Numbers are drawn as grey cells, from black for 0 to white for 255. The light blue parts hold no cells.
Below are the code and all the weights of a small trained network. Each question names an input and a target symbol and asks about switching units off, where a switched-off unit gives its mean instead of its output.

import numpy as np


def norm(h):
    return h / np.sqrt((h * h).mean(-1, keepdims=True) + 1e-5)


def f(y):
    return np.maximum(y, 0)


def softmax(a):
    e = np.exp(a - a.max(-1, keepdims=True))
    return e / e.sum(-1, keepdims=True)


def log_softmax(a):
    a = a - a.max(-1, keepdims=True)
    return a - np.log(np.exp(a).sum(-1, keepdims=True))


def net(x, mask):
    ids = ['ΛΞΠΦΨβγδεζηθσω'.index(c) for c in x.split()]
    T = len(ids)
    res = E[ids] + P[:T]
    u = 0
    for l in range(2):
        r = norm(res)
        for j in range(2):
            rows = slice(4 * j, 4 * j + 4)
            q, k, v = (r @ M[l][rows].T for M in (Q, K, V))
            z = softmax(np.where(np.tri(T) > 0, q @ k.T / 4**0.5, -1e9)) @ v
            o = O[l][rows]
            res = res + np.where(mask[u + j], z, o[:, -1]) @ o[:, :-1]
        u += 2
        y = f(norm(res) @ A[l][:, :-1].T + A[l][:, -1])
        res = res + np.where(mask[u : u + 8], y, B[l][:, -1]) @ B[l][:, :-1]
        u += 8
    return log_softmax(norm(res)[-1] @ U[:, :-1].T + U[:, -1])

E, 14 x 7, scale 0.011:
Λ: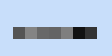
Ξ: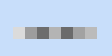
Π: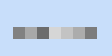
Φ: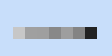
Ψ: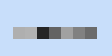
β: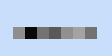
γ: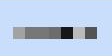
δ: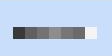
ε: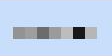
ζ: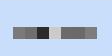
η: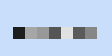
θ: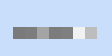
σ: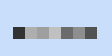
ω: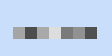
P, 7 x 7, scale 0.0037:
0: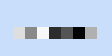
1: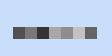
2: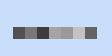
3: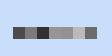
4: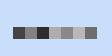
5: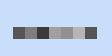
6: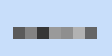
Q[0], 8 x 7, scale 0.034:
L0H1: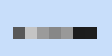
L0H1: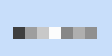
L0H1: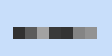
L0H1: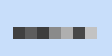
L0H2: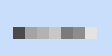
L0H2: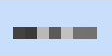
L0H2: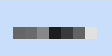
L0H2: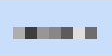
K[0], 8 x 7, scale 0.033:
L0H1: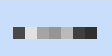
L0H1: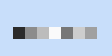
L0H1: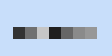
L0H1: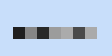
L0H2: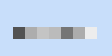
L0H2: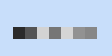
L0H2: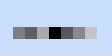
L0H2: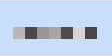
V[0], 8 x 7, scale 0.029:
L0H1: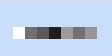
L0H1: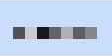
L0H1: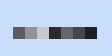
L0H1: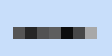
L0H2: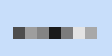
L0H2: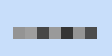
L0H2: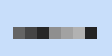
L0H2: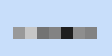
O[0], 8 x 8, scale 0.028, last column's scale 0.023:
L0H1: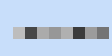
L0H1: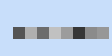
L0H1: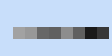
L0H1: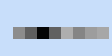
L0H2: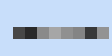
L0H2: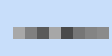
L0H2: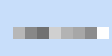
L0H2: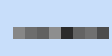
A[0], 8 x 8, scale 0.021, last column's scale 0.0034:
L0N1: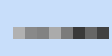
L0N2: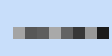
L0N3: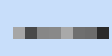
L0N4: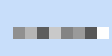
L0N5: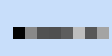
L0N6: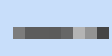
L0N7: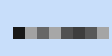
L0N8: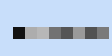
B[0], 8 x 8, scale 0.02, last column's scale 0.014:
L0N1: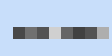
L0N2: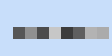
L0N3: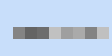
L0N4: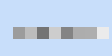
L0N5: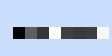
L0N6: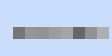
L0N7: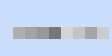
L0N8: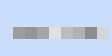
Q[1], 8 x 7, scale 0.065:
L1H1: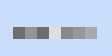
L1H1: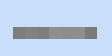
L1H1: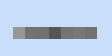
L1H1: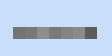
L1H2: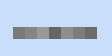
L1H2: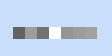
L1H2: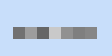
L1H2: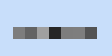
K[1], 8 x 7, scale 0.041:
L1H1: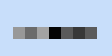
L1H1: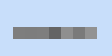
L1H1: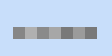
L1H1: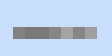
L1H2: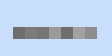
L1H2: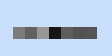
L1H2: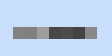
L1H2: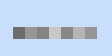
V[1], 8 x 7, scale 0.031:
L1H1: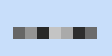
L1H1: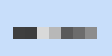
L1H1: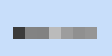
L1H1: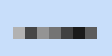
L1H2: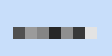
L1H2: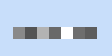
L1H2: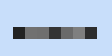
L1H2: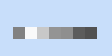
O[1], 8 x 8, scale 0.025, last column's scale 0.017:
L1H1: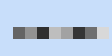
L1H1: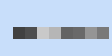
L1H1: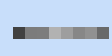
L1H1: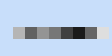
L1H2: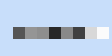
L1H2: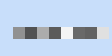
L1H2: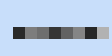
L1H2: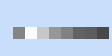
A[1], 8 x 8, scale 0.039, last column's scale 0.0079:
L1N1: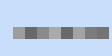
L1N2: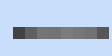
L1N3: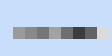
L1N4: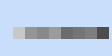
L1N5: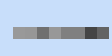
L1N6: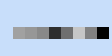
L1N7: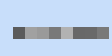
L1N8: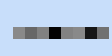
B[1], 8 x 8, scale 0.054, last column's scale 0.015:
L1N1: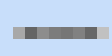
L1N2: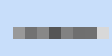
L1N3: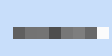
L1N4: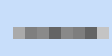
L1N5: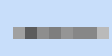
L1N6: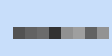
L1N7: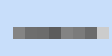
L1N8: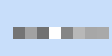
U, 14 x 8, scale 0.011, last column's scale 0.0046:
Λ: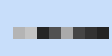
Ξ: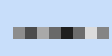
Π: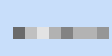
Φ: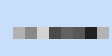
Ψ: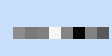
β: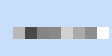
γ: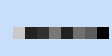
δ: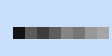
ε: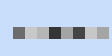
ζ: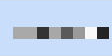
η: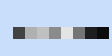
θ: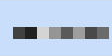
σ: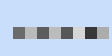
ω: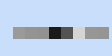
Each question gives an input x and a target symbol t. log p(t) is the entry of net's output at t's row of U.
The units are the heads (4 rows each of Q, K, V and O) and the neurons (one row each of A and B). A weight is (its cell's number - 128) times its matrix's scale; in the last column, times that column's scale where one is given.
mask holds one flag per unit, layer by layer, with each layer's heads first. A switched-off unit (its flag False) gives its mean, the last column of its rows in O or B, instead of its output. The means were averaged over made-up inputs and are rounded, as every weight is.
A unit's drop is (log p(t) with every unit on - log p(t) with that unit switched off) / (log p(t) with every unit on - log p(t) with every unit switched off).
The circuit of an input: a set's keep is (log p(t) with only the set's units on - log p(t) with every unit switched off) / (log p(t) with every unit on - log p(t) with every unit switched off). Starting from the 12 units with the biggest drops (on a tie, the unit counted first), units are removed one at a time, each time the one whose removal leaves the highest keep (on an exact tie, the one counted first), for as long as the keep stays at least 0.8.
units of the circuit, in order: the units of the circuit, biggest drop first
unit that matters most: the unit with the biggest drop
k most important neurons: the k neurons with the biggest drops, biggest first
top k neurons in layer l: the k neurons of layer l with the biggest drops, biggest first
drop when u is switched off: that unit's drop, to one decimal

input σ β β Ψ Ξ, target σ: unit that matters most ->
L1H2
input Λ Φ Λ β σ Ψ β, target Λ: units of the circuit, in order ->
L0H1, L1H1
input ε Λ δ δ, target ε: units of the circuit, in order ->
L0H2, L1H2
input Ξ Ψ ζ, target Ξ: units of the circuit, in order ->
L1H1, L0H2, L0H1
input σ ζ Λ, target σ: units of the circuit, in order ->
L1H2, L0H1
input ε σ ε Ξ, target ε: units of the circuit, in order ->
L1H2, L0H2
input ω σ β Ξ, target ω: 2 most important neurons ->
L1N6, L0N5
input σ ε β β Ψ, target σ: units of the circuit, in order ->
L1H2, L0H1, L1H1
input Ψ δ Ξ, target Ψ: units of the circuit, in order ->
L0H1, L1H1
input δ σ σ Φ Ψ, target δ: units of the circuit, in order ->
L0H2, L1H2
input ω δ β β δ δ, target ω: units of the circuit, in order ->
L1H1, L0H1
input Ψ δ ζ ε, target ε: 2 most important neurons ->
L0N5, L1N3
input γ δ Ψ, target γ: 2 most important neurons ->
L1N3, L0N5
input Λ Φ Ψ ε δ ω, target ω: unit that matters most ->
L0H2
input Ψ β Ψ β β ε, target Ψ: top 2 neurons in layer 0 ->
L0N1, L0N2
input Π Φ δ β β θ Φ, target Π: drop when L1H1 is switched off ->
0.4
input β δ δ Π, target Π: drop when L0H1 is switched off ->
0.2
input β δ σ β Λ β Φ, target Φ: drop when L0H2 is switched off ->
0.1
